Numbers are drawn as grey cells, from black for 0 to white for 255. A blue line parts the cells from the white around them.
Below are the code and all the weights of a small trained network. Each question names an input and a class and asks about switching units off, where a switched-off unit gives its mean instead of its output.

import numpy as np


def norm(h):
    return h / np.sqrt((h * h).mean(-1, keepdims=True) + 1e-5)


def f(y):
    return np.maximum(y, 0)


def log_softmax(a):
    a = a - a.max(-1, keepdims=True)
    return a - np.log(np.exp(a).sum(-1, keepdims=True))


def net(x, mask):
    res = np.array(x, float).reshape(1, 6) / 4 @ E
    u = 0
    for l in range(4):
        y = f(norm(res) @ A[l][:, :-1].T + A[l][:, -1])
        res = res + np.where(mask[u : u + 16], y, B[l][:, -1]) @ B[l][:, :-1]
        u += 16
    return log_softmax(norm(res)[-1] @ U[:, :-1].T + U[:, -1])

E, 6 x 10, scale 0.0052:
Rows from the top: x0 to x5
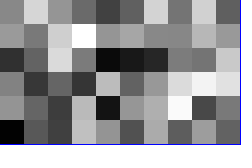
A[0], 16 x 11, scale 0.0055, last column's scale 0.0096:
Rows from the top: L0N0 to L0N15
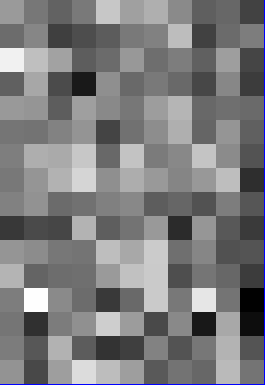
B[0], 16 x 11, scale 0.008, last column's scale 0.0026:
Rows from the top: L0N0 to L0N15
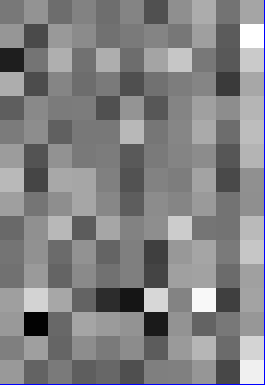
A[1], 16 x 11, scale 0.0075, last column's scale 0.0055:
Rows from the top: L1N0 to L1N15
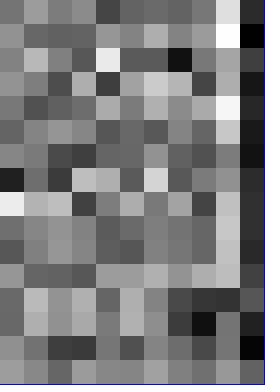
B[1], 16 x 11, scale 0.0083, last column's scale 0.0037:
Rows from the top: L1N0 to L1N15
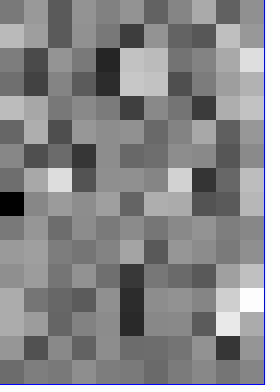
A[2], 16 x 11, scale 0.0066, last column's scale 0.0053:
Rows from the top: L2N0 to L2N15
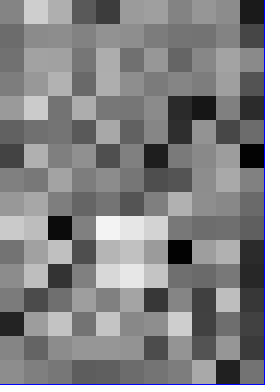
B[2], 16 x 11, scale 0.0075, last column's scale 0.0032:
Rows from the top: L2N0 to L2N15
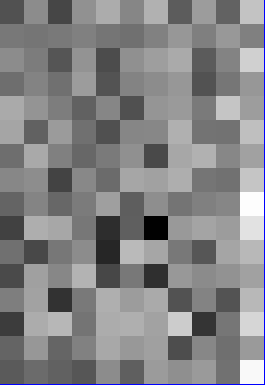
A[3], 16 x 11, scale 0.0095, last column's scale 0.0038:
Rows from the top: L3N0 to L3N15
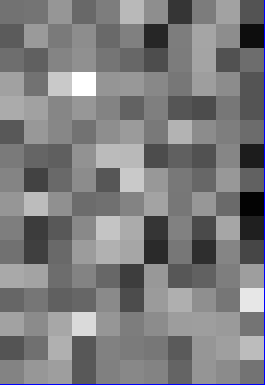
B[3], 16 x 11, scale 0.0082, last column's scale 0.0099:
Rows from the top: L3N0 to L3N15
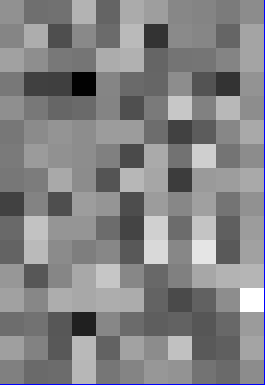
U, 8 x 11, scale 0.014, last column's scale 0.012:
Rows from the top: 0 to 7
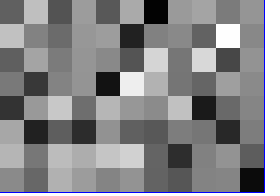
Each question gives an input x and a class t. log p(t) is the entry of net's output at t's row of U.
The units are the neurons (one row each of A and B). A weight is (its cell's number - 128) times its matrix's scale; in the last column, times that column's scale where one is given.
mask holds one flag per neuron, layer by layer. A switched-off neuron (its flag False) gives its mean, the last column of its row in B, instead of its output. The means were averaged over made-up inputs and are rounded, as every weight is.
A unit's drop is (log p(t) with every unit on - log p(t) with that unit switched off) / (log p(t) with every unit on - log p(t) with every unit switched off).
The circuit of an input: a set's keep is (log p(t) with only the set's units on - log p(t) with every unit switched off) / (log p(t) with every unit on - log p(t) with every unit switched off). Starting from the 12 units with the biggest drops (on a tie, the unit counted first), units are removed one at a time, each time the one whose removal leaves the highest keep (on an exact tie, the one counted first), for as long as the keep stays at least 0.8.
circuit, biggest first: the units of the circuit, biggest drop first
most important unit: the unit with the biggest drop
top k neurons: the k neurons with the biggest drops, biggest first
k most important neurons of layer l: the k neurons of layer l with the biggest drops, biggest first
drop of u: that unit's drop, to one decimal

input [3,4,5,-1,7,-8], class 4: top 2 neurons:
L1N8; L0N2
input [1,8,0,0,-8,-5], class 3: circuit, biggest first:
L2N10; L1N2
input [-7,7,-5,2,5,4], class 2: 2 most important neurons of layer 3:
L3N10; L3N9
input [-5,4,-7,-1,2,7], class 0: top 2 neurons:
L2N9; L0N0
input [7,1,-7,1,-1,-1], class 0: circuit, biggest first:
L2N9
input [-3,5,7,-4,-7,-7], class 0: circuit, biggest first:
L3N1; L3N12
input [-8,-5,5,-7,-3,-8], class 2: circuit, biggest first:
L3N10; L0N13; L3N9; L2N12
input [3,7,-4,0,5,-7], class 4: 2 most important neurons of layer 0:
L0N2; L0N1
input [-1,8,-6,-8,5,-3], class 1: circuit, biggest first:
L1N12; L1N13
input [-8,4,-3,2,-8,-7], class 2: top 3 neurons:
L0N13; L3N10; L3N9
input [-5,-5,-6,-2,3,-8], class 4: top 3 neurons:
L1N8; L2N13; L0N2
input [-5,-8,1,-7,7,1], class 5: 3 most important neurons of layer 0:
L0N1; L0N3; L0N5
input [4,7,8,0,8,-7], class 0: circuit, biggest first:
L1N2; L1N5; L1N0
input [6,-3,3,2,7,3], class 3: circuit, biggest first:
L1N3
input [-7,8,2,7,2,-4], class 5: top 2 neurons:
L0N15; L3N3
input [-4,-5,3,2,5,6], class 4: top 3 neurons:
L1N7; L1N2; L2N13
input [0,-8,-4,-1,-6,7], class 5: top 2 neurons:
L0N3; L1N14
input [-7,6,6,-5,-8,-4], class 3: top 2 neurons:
L1N2; L2N10
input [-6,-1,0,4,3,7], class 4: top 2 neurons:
L1N7; L2N13
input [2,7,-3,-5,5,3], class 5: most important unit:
L3N3
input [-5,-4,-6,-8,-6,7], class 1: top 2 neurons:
L1N13; L1N12
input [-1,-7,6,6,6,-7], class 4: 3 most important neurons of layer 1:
L1N8; L1N12; L1N2
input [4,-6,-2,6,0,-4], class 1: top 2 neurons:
L1N11; L0N15
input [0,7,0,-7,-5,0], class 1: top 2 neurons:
L1N12; L1N13
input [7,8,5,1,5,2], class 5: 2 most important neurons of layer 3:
L3N3; L3N13
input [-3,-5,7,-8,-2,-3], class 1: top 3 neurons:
L1N13; L1N12; L2N4
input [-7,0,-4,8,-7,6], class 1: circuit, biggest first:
L1N4
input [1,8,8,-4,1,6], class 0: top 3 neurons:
L2N6; L3N1; L0N1
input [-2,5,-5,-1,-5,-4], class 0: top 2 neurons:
L2N9; L0N1
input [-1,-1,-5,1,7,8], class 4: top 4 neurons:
L1N7; L2N13; L1N2; L0N9
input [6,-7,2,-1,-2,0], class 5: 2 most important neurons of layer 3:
L3N10; L3N9
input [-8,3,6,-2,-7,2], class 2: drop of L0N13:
0.1
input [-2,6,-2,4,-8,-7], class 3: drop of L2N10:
0.1
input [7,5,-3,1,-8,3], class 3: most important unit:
L2N10
